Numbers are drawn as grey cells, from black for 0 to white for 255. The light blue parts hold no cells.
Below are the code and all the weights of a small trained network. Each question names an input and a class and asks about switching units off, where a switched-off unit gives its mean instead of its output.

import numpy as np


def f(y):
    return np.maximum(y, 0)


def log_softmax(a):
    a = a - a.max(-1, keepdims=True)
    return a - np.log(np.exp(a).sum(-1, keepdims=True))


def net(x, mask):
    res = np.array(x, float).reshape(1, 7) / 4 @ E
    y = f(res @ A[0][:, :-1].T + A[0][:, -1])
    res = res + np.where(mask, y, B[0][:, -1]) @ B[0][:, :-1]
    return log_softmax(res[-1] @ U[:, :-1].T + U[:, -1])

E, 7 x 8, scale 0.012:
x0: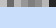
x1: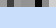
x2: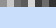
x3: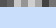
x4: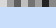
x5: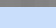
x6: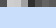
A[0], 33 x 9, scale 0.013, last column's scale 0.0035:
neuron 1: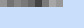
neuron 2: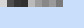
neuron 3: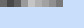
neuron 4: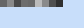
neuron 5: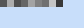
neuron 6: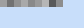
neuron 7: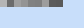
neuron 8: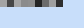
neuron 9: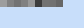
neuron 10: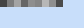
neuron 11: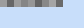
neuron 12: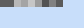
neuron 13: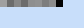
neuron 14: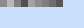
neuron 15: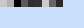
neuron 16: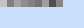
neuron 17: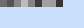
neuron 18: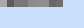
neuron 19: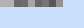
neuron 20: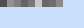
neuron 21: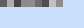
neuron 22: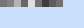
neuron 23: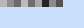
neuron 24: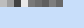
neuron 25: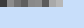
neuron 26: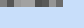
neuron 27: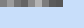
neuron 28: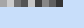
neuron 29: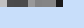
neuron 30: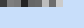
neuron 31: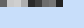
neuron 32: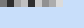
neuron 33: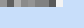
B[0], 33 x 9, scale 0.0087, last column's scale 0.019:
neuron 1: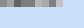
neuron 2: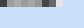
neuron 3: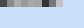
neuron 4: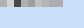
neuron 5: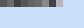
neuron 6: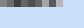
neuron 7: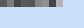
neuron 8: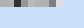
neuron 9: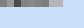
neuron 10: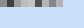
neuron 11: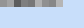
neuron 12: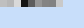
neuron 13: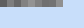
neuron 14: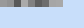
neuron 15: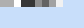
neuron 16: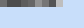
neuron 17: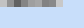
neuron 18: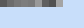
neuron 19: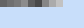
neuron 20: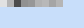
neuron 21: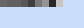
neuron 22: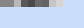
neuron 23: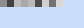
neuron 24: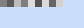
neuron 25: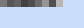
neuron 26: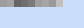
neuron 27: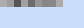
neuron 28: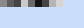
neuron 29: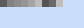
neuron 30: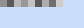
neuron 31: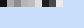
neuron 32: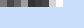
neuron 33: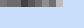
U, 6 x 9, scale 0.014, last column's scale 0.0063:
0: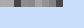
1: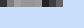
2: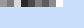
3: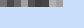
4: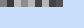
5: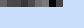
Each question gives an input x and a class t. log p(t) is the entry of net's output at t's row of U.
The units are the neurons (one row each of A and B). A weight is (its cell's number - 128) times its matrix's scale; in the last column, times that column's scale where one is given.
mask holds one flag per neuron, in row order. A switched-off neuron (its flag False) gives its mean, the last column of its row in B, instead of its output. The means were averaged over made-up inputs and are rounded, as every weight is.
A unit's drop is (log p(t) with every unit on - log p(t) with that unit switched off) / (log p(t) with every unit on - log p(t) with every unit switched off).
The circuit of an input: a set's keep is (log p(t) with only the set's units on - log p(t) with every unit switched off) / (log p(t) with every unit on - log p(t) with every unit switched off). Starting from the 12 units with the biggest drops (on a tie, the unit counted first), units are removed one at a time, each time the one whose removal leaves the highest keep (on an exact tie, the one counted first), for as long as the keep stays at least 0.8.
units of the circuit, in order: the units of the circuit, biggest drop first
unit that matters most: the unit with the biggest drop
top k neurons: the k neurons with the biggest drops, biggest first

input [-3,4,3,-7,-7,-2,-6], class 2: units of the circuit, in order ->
[neuron 15]
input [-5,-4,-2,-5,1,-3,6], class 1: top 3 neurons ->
[neuron 31; neuron 12; neuron 22]
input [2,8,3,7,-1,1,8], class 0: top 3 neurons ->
[neuron 8; neuron 26; neuron 2]
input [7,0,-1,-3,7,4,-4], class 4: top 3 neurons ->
[neuron 24; neuron 23; neuron 21]
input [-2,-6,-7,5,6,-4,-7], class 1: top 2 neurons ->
[neuron 3; neuron 2]
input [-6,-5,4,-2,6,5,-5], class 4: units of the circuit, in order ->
[neuron 23; neuron 24]
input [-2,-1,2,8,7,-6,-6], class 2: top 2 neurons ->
[neuron 12; neuron 22]
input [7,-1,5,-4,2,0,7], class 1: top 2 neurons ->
[neuron 31; neuron 21]
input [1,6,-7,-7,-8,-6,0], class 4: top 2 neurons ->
[neuron 30; neuron 10]
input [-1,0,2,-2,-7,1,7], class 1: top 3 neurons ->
[neuron 31; neuron 23; neuron 24]
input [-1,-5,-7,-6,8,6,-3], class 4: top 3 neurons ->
[neuron 23; neuron 24; neuron 28]
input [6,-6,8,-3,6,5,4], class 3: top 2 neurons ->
[neuron 28; neuron 19]
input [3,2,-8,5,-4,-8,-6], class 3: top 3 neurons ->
[neuron 32; neuron 31; neuron 15]
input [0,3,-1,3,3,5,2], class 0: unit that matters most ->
neuron 15
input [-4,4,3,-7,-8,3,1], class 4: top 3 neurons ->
[neuron 30; neuron 10; neuron 12]
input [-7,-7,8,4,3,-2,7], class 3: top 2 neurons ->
[neuron 28; neuron 22]
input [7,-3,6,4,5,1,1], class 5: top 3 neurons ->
[neuron 32; neuron 16; neuron 7]
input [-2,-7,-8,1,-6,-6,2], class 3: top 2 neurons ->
[neuron 32; neuron 8]
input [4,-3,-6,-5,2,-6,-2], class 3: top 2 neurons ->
[neuron 32; neuron 12]
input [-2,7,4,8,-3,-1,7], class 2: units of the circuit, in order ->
[neuron 12]
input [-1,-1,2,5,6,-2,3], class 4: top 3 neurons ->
[neuron 23; neuron 15; neuron 24]
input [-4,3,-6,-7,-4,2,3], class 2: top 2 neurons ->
[neuron 15; neuron 28]
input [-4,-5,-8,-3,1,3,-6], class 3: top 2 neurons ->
[neuron 32; neuron 31]
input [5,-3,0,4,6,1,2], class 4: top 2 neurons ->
[neuron 23; neuron 15]
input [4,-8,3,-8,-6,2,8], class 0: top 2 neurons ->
[neuron 4; neuron 20]
